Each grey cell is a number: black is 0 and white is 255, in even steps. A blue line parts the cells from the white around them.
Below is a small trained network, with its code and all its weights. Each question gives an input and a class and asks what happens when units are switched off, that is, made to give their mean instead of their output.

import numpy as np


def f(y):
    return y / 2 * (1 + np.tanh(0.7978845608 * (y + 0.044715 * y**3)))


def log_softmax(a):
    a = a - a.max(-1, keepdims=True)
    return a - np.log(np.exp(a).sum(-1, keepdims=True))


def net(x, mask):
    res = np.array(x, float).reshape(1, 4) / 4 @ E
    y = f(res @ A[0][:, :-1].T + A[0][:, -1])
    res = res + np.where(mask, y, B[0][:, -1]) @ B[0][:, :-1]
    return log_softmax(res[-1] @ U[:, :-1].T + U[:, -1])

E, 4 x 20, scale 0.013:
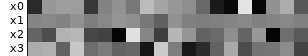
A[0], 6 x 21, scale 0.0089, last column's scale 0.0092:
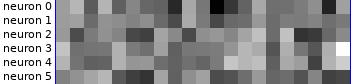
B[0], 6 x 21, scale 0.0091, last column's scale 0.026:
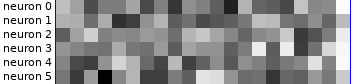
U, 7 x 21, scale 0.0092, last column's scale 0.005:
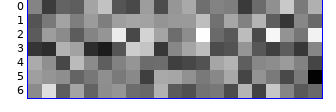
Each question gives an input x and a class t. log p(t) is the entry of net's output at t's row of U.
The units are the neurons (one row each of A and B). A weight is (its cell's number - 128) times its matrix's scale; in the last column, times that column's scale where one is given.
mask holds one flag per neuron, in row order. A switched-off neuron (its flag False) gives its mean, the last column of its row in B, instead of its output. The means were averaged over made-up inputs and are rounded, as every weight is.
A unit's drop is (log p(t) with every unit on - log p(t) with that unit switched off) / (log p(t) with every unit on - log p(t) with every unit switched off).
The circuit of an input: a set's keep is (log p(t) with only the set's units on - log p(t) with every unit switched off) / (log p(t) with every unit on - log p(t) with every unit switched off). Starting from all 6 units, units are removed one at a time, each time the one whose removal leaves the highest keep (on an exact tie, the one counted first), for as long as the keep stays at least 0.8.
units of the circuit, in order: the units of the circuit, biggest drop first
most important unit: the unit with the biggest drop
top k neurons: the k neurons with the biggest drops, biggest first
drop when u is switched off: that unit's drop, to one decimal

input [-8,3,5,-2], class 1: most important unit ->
neuron 2
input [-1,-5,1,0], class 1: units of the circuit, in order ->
neuron 0; neuron 5
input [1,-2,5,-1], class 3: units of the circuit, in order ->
neuron 3; neuron 0
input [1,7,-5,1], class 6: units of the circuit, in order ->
neuron 3; neuron 5
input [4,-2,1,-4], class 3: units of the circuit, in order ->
neuron 4; neuron 3
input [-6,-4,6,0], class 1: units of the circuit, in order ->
neuron 2; neuron 0
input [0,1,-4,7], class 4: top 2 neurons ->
neuron 1; neuron 2
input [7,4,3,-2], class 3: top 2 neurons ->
neuron 4; neuron 0
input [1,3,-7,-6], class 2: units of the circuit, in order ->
neuron 3; neuron 0
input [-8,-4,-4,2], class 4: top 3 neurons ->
neuron 5; neuron 1; neuron 3
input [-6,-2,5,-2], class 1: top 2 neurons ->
neuron 2; neuron 0
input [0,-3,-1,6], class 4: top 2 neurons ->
neuron 2; neuron 1
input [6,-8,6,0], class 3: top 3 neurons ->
neuron 4; neuron 0; neuron 3
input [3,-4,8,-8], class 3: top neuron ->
neuron 3
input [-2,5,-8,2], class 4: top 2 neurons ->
neuron 5; neuron 1
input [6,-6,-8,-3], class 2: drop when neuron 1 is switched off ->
0.0
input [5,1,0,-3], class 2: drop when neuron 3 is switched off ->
0.2
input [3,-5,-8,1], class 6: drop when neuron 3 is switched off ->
0.1
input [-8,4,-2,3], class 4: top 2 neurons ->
neuron 4; neuron 5
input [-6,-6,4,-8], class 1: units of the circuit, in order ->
neuron 2
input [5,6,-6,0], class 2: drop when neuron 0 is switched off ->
0.4
